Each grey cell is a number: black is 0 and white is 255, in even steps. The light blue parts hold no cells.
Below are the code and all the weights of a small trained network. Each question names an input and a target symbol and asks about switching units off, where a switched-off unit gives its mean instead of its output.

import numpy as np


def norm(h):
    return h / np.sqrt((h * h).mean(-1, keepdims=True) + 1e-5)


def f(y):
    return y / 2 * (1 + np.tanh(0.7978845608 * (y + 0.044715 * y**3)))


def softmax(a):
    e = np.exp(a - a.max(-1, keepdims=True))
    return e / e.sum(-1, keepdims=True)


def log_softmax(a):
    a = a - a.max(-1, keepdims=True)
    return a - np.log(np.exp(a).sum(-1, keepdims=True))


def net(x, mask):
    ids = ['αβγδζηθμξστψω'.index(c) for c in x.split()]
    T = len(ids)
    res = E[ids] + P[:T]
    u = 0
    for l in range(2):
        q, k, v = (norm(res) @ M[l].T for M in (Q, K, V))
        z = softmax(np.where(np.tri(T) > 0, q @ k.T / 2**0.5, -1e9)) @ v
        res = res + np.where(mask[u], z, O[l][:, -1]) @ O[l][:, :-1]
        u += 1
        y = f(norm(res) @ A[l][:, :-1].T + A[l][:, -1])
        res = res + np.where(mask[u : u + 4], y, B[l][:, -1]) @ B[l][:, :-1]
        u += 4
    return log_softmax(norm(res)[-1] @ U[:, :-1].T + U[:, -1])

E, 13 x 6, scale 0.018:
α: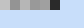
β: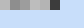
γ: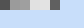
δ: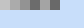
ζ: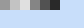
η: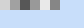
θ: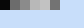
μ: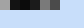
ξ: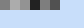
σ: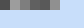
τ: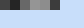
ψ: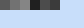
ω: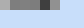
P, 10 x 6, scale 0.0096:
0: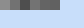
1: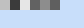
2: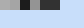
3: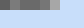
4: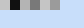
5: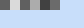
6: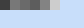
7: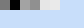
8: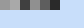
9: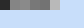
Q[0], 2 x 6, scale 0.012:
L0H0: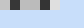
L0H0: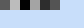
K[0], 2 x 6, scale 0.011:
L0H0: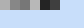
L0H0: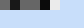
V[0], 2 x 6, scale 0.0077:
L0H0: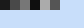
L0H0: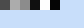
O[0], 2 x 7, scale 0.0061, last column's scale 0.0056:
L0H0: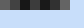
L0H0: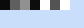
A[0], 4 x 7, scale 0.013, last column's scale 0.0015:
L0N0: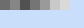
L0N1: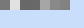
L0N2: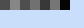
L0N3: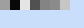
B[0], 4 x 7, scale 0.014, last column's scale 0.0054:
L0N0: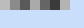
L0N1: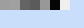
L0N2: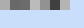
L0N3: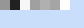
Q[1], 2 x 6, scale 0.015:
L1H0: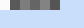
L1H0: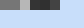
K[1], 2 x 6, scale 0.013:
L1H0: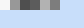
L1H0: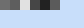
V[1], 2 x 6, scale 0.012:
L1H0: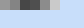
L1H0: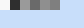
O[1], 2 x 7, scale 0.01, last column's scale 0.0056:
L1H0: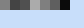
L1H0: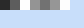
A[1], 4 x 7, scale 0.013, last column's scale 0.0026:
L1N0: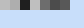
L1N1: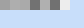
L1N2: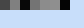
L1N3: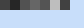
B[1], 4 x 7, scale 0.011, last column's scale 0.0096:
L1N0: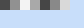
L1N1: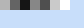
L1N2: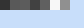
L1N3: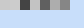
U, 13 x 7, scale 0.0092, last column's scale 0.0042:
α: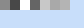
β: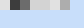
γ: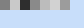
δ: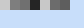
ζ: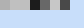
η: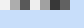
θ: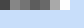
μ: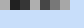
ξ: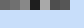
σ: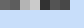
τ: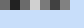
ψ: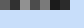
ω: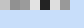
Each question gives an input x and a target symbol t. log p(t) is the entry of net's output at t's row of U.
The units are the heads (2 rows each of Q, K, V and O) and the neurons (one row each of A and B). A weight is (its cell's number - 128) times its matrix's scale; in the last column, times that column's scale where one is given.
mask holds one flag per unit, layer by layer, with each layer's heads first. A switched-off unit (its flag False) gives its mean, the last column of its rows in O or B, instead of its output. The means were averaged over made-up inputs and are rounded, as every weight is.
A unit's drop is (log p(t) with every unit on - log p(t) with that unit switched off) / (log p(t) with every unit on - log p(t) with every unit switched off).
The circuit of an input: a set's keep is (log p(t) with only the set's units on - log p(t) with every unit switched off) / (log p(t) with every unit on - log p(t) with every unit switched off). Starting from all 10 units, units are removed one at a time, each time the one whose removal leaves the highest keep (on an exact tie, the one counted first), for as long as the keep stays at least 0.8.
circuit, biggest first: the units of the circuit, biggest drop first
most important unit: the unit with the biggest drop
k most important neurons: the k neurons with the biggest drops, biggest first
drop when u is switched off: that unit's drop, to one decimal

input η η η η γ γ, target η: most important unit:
L0N1
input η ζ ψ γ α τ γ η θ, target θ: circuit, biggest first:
L0N3, L1H0, L1N2, L1N0
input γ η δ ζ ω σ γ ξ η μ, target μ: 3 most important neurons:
L1N3, L0N1, L0N2
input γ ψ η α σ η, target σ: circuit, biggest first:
L1N0, L0H0
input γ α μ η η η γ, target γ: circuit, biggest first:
L0N3, L1H0
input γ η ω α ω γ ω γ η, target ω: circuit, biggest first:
L0H0, L1N0
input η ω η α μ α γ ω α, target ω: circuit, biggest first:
L0H0, L0N1
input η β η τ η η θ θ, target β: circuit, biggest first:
L1H0, L0N1, L0N3
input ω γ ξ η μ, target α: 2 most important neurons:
L1N1, L0N3
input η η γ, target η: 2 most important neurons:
L0N3, L0N1
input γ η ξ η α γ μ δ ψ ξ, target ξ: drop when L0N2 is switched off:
0.2
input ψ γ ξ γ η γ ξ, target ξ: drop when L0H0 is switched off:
0.2
